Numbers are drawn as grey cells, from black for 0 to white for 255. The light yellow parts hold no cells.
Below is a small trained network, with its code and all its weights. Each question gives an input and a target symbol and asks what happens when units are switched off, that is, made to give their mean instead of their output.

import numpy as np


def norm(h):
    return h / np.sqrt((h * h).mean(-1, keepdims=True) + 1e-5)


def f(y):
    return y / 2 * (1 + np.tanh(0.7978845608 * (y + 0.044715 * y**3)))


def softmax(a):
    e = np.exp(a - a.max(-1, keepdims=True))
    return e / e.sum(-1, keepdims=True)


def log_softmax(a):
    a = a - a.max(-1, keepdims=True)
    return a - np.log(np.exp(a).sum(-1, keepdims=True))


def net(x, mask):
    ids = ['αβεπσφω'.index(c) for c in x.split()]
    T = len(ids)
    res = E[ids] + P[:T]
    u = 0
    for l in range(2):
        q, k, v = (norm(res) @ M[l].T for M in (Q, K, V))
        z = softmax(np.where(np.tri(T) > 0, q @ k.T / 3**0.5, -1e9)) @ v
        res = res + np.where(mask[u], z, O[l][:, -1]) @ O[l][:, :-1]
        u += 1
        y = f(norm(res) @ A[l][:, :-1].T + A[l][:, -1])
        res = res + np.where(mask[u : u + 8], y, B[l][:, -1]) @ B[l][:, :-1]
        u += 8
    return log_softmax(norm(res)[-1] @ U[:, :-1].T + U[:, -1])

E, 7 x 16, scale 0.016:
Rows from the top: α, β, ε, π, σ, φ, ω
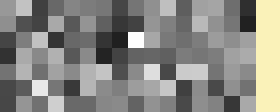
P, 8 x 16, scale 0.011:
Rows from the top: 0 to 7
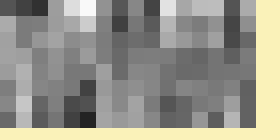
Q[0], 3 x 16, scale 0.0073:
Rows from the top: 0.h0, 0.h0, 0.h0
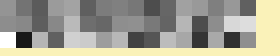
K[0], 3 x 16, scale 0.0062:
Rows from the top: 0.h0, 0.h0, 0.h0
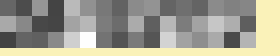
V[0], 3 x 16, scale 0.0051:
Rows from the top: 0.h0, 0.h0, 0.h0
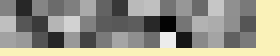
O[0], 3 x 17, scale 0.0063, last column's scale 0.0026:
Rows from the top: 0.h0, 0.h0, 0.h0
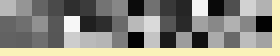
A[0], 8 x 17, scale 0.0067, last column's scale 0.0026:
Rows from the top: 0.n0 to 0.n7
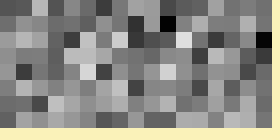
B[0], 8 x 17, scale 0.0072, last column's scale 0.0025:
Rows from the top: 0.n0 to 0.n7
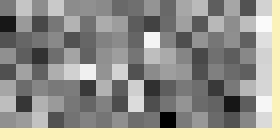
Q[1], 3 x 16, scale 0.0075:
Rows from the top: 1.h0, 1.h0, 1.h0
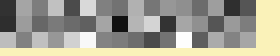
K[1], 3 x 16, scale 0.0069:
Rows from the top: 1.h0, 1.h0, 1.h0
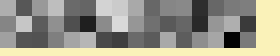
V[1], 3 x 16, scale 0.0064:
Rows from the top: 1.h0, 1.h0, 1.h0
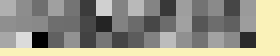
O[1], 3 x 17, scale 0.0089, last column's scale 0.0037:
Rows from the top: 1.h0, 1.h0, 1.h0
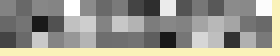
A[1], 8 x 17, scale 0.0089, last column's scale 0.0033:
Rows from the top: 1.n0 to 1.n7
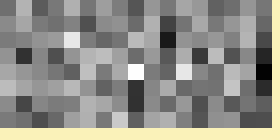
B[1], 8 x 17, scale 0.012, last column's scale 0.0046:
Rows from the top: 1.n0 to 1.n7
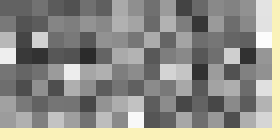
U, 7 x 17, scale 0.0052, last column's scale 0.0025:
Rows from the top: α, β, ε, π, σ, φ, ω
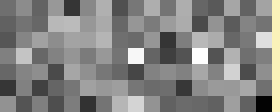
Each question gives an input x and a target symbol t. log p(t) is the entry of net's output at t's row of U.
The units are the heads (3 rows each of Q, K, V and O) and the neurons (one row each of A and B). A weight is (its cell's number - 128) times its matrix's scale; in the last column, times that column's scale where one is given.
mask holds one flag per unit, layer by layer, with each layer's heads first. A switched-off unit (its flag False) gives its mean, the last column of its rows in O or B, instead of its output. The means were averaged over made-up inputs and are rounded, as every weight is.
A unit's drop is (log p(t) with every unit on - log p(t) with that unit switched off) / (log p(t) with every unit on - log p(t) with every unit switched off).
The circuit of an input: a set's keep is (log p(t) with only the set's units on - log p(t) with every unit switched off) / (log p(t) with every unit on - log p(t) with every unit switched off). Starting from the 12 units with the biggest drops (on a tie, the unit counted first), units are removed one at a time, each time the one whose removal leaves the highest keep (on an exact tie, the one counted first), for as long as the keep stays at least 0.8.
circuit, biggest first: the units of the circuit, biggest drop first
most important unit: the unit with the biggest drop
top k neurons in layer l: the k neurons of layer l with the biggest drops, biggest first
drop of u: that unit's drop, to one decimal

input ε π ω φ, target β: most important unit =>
1.n7
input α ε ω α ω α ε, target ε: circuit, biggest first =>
1.h0, 0.h0
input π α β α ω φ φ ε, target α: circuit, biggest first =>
0.h0, 1.h0
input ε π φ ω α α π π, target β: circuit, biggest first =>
1.n4, 0.h0, 1.h0
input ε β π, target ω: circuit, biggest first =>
0.h0, 1.n2, 1.h0
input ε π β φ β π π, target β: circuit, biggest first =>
1.n4, 1.h0, 0.h0
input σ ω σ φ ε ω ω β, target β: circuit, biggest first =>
0.h0, 1.n7
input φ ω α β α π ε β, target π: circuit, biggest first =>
1.h0, 1.n7, 1.n1
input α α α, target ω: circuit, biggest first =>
0.h0, 1.n3, 1.n6
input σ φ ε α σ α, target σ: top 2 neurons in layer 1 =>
1.n5, 1.n7
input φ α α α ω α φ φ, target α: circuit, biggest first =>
1.h0, 0.h0
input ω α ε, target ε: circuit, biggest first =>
1.h0, 0.n0
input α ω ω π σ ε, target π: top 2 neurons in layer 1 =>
1.n5, 1.n2
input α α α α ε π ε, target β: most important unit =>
1.n4
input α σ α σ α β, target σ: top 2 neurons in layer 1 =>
1.n5, 1.n7
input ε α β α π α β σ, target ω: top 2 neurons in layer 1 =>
1.n2, 1.n1
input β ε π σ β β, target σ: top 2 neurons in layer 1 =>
1.n7, 1.n5
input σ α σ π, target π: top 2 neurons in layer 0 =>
0.n1, 0.n4
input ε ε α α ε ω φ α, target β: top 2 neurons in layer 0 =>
0.n5, 0.n4
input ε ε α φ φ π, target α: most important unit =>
0.h0
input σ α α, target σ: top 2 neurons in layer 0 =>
0.n7, 0.n6
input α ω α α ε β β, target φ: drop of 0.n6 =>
0.1
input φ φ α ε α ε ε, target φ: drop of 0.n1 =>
0.1
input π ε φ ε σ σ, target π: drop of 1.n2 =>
0.2
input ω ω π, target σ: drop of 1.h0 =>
0.5
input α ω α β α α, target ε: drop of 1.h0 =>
0.9
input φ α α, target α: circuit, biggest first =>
1.h0
